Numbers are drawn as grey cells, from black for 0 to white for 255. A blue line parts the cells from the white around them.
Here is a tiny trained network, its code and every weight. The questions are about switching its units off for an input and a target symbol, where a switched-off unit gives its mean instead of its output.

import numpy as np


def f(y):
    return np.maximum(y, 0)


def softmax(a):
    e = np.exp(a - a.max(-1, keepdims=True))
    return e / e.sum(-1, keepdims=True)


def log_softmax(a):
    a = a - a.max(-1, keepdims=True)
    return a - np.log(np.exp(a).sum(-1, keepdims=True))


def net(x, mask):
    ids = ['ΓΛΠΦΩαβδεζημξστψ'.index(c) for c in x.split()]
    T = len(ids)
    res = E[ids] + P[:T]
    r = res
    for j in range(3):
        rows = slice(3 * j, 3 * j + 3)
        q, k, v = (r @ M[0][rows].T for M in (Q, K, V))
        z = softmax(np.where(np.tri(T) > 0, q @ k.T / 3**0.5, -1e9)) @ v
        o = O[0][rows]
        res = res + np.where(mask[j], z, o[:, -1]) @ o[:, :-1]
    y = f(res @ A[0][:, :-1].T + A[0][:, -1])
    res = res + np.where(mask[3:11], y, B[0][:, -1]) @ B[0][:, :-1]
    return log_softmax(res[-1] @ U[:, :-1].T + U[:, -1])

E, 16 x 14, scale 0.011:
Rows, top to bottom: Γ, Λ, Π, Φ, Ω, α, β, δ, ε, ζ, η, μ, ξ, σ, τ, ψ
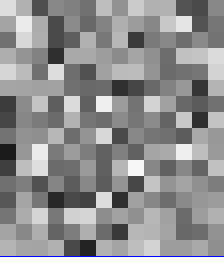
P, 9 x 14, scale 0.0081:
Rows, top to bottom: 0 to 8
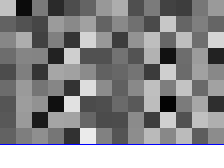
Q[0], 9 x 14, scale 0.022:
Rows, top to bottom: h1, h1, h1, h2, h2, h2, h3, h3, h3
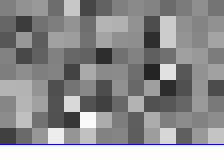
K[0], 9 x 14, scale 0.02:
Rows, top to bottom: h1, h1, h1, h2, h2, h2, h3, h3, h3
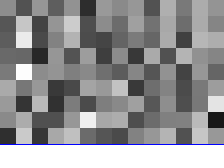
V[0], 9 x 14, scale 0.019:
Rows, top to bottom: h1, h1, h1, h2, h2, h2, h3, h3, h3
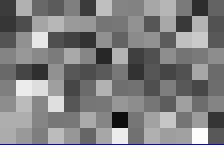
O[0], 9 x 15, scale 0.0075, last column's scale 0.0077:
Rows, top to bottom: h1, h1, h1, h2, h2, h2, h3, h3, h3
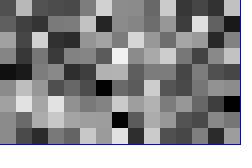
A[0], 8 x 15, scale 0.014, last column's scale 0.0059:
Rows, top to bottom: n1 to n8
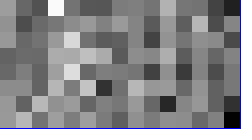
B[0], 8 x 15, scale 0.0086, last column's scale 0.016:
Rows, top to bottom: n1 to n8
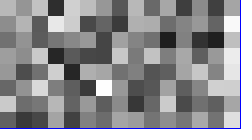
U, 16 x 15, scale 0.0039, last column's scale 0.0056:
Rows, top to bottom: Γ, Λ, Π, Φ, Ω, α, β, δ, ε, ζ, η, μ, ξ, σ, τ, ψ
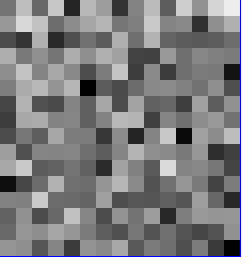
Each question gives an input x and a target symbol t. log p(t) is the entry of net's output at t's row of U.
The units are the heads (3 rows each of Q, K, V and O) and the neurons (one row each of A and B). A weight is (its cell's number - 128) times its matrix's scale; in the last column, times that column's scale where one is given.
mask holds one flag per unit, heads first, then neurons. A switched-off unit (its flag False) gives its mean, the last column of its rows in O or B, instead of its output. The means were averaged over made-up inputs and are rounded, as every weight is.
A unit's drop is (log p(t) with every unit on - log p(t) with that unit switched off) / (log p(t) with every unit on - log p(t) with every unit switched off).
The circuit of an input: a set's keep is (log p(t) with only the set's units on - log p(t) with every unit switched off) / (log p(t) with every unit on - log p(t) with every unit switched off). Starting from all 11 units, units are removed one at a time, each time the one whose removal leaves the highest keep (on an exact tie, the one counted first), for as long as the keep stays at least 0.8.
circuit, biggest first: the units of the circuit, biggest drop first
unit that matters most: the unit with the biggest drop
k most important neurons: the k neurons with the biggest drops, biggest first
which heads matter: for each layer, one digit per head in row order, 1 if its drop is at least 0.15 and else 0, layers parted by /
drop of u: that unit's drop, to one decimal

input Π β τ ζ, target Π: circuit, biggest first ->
h2
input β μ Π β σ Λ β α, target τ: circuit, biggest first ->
h3; n3; h1
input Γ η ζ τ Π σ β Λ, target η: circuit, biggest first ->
h2; n8
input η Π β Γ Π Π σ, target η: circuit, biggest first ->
h3; n7; h1
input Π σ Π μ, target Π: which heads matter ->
110
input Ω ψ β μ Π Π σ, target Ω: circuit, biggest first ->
h3; h1
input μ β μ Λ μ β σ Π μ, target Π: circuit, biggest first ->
h2; n4; h3
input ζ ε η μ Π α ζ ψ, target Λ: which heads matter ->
001
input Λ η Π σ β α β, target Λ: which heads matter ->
100
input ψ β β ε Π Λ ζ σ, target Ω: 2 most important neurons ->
n6; n3
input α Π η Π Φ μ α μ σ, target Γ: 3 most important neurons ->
n8; n1; n4
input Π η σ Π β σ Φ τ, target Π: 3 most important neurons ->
n4; n3; n2
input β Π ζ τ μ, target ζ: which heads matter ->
110
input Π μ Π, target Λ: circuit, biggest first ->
h3; h2; h1; n8
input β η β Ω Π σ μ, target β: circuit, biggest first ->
h1; h3; h2
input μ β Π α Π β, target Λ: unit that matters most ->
n5
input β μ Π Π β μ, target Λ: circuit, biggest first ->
n5; h1
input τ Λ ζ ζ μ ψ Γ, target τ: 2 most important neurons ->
n3; n7
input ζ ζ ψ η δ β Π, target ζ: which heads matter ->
100
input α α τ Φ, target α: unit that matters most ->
h3
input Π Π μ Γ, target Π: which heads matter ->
110
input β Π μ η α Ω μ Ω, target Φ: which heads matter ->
101
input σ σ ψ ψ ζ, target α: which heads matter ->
100
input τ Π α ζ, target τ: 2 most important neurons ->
n3; n7
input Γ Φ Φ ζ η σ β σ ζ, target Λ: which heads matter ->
011
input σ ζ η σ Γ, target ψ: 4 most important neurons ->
n5; n3; n1; n8
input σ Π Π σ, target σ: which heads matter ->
101
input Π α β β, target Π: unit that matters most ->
h2
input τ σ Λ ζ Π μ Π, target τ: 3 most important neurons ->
n3; n7; n4
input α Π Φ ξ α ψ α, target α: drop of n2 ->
-0.1
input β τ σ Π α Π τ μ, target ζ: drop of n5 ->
0.2
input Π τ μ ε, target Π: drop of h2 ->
0.8
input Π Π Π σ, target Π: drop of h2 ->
0.8
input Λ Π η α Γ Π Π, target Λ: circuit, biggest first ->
h1
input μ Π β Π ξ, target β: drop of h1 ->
0.4
